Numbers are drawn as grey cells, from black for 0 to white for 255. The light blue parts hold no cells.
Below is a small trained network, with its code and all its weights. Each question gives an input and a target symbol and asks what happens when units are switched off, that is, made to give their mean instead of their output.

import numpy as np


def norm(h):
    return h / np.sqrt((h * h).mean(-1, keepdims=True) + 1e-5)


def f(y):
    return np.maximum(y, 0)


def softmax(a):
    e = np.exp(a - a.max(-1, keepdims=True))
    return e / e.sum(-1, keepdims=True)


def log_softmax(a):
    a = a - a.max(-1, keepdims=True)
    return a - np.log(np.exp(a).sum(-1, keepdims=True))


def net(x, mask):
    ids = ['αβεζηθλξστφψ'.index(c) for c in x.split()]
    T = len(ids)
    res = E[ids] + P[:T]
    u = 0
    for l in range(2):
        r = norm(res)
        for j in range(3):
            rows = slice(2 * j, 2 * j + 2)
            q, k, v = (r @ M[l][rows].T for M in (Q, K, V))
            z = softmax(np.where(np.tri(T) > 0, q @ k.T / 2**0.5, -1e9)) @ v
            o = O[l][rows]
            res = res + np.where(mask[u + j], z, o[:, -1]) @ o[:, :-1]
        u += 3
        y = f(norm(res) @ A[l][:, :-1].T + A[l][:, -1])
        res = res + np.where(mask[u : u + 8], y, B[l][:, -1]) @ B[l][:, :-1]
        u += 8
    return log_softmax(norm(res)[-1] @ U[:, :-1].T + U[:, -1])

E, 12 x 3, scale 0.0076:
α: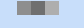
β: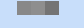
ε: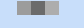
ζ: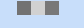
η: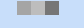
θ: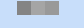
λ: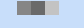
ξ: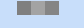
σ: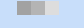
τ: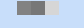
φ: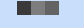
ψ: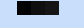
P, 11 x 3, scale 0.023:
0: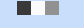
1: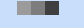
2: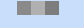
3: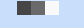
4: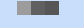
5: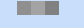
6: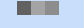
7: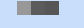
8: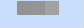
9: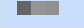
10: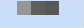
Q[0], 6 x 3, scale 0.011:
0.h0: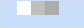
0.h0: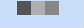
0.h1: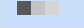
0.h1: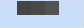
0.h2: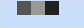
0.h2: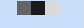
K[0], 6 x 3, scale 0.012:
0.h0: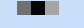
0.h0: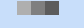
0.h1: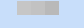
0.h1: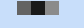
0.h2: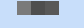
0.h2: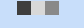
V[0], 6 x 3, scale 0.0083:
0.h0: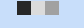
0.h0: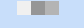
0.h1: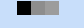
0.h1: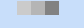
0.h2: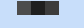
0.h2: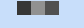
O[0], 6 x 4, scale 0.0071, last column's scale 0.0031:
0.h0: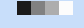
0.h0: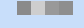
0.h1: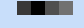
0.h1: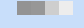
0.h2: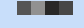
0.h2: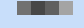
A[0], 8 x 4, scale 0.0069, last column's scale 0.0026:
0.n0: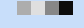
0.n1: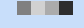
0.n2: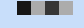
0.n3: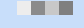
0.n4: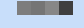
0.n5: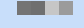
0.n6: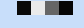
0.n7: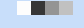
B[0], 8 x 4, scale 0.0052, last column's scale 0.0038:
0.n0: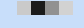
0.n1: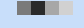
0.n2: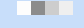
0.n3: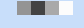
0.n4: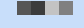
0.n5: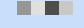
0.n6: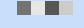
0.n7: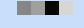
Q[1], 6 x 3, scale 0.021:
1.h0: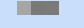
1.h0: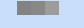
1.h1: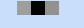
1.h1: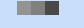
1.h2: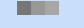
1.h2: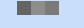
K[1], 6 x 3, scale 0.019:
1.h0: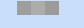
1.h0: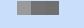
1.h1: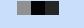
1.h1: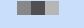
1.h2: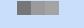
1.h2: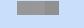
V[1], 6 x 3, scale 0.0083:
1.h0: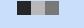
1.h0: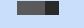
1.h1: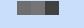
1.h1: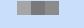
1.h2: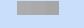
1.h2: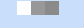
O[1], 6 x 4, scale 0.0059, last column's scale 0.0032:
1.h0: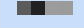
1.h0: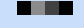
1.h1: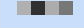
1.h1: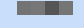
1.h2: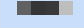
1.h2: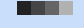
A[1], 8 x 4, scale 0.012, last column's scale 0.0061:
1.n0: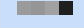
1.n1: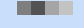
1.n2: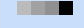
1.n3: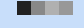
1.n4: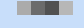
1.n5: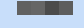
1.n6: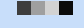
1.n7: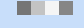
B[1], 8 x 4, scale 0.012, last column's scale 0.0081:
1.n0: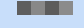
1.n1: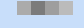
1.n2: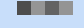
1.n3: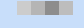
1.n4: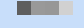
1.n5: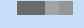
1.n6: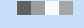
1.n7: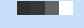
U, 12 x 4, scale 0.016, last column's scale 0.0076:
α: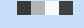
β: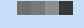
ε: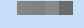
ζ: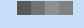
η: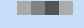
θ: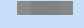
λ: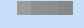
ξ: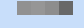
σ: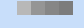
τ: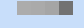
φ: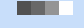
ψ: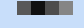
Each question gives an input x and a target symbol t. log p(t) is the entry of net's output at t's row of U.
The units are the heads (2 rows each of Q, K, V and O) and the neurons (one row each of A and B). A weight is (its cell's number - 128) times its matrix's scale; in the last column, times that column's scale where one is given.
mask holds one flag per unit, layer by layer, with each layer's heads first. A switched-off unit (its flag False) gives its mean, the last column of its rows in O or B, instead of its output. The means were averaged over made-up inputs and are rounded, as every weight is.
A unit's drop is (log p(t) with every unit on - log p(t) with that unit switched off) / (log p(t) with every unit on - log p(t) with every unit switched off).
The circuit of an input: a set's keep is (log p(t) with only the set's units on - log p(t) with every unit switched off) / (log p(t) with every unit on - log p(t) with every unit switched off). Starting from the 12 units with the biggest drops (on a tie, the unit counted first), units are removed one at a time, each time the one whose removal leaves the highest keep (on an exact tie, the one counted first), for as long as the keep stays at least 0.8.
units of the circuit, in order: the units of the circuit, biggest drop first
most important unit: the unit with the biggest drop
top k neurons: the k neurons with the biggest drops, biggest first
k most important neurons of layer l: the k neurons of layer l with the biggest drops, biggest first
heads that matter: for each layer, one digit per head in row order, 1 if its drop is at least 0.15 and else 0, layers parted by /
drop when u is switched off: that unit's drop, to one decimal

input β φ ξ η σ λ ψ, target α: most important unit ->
0.n2
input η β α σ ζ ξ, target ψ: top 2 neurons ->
1.n7, 1.n6
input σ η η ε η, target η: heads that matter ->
010 / 101
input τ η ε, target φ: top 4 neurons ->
1.n7, 1.n3, 0.n2, 1.n6
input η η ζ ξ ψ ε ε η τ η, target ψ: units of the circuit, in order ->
0.h0, 1.n7, 1.n6
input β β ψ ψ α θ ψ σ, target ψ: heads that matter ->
110 / 100
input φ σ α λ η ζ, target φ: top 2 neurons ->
1.n7, 1.n3
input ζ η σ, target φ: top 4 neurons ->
1.n7, 1.n3, 0.n2, 1.n6
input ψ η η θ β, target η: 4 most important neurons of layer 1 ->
1.n7, 1.n6, 1.n3, 1.n1
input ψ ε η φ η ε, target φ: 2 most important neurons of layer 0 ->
0.n2, 0.n5
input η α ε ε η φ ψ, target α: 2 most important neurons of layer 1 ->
1.n7, 1.n3
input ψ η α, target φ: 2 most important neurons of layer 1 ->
1.n7, 1.n3
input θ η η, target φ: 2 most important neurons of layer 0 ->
0.n2, 0.n7
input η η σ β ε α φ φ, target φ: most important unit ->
0.h0
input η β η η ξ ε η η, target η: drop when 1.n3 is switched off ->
0.2
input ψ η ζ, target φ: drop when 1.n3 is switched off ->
0.1
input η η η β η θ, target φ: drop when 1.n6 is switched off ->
-0.1
